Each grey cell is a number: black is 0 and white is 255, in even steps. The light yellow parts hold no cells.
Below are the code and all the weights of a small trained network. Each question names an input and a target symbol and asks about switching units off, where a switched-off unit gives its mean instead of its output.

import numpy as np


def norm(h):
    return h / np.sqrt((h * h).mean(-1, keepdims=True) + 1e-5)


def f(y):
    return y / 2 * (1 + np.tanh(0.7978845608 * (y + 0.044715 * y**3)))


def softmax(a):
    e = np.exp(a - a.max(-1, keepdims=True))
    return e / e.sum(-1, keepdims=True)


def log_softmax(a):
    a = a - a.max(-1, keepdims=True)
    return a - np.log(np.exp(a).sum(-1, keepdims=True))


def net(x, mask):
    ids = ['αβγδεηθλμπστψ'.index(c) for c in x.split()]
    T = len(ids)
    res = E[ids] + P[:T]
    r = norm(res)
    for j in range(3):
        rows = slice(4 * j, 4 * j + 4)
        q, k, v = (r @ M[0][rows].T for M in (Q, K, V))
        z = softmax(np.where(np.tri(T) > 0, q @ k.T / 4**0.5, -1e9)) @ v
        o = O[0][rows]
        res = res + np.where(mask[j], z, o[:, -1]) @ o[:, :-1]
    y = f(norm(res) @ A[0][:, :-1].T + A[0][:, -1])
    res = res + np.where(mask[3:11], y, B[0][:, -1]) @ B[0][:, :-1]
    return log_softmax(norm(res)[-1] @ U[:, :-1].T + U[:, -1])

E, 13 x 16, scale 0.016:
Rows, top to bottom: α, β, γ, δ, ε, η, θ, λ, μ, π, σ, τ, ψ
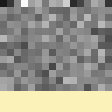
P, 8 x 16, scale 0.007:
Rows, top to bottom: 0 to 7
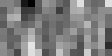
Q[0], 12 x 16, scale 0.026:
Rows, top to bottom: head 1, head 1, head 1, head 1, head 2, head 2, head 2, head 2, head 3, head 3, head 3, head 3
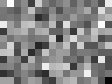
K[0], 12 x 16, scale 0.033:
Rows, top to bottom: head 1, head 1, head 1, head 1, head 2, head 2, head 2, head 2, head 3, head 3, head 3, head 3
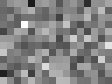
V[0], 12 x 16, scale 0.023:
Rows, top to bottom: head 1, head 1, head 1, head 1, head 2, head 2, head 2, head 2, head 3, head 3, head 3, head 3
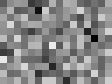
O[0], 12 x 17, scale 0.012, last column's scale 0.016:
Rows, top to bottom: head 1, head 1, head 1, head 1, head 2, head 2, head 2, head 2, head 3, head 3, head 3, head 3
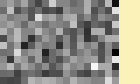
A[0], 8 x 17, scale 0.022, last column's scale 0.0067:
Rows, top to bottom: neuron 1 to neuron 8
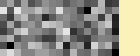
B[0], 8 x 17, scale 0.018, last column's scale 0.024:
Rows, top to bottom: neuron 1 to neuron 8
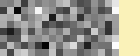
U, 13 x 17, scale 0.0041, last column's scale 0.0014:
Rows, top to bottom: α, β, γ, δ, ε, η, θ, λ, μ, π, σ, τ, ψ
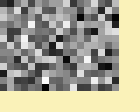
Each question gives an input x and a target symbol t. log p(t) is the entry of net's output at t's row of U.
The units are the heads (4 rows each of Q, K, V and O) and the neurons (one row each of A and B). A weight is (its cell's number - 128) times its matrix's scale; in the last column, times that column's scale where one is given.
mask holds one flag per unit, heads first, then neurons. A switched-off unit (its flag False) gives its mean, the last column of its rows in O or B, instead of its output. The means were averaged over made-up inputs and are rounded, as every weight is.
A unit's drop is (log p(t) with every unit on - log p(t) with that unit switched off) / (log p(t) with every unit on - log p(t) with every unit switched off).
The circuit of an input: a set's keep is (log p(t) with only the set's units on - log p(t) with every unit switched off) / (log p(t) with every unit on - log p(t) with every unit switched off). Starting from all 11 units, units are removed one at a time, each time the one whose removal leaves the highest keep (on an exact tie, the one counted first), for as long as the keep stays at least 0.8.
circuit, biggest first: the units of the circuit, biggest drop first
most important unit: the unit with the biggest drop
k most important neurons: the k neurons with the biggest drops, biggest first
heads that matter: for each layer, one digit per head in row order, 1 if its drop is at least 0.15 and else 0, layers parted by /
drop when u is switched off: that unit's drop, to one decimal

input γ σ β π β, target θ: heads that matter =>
010
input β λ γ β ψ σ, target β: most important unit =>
head 2
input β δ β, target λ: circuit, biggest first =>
(head 1; head 2; neuron 7)
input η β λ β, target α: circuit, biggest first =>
(head 2; neuron 5)
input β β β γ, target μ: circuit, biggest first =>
(neuron 7; head 2)
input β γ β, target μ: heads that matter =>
101
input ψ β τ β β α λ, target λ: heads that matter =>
111
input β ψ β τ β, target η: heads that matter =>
100
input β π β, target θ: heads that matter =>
110
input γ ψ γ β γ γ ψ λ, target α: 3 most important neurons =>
(neuron 5; neuron 7; neuron 2)
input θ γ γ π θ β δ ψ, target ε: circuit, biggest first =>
(head 3; neuron 6)
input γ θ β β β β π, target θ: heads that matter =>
011
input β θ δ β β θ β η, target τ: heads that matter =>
011
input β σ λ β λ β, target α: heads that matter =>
010
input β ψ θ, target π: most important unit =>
head 1
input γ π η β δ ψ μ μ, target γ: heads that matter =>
011
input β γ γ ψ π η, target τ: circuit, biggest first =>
(head 2; neuron 7; head 3)
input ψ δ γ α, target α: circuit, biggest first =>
(head 3; head 1; neuron 5; head 2)
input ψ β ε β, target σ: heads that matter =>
010
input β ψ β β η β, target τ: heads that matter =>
010
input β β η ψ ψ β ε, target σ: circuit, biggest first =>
(head 2; head 3; neuron 2)
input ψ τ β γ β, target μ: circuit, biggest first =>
(neuron 7)
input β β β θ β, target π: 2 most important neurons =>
(neuron 2; neuron 7)
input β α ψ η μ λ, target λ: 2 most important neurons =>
(neuron 7; neuron 1)
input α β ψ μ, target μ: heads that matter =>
101
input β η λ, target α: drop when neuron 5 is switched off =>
0.4
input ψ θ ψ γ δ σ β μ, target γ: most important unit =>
head 2
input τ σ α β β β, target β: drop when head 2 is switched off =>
1.0
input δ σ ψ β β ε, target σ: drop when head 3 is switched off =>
0.2
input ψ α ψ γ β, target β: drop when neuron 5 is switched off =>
0.0
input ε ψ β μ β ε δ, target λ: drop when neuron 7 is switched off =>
0.1
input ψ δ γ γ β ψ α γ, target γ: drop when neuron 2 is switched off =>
0.2
